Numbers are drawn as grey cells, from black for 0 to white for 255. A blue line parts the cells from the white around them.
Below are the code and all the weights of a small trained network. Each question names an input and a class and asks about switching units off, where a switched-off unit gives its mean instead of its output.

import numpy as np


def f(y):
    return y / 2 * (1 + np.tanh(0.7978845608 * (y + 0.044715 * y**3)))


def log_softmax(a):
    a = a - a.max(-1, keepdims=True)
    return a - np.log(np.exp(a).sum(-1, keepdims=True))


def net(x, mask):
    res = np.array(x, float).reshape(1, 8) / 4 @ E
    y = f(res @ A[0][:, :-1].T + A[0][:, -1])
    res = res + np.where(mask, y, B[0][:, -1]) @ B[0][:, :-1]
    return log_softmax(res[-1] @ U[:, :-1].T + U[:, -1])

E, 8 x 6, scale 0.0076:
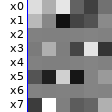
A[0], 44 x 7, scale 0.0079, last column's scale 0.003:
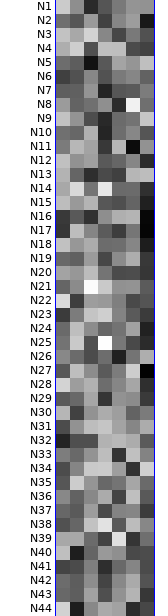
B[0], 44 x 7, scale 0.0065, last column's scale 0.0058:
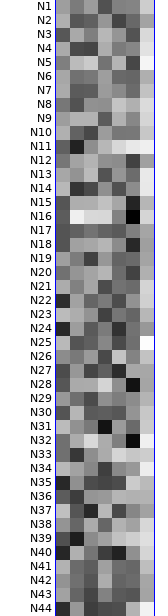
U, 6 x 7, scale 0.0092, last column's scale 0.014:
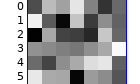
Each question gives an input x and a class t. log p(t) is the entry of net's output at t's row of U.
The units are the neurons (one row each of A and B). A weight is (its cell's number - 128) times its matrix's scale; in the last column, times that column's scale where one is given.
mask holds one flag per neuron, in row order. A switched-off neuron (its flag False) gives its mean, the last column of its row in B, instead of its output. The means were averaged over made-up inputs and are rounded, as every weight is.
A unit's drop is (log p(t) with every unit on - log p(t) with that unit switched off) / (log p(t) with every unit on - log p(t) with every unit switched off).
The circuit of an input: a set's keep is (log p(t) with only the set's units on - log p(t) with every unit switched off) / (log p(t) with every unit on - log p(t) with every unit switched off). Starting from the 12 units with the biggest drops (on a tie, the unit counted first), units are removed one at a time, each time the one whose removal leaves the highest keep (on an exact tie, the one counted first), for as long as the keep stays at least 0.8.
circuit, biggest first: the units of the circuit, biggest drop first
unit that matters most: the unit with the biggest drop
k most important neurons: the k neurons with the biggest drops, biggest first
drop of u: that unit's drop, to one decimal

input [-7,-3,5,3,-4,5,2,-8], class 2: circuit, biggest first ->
[N44; N40]
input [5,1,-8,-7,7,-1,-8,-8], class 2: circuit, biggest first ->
[N40; N44]
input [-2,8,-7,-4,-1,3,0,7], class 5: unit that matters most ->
N13
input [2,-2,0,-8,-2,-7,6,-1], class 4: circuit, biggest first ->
[N33; N36]
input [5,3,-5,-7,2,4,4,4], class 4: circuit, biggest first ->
[N8; N33]
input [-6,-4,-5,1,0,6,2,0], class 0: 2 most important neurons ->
[N32; N16]
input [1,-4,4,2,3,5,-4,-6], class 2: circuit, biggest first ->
[N44; N40; N22]
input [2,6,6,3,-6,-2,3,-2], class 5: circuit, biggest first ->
[N9; N1]
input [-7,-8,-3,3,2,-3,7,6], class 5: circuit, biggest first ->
[N31; N34]
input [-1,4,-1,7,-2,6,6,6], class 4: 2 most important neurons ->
[N11; N39]
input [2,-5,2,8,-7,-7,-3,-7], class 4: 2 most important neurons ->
[N11; N39]
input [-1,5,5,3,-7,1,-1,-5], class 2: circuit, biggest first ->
[N40; N44]
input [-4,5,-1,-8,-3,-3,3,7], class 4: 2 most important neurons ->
[N8; N33]
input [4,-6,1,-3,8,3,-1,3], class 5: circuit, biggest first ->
[N21; N31]
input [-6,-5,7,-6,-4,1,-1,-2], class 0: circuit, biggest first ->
[N32]
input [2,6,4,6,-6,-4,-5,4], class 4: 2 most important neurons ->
[N39; N11]
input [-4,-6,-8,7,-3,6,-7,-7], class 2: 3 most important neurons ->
[N44; N40; N30]
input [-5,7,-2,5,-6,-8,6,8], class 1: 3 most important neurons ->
[N4; N25; N14]
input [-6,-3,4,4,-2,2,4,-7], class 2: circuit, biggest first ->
[N44; N40]
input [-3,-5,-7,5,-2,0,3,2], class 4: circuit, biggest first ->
[N11]
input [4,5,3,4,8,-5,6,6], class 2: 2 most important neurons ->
[N35; N24]
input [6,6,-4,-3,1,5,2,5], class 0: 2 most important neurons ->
[N15; N28]
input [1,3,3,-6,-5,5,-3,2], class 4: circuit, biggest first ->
[N8; N33]
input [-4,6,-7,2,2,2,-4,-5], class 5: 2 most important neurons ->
[N5; N13]
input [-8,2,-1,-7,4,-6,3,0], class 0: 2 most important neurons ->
[N16; N32]
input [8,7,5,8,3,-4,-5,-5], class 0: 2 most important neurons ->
[N15; N28]
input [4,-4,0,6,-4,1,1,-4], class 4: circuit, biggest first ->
[N11]
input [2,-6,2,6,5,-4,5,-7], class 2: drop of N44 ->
0.3
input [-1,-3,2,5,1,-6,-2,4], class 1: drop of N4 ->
0.2
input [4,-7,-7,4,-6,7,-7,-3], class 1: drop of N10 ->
0.1
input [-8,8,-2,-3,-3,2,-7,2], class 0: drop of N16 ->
0.5
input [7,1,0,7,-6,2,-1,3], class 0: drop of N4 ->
0.0
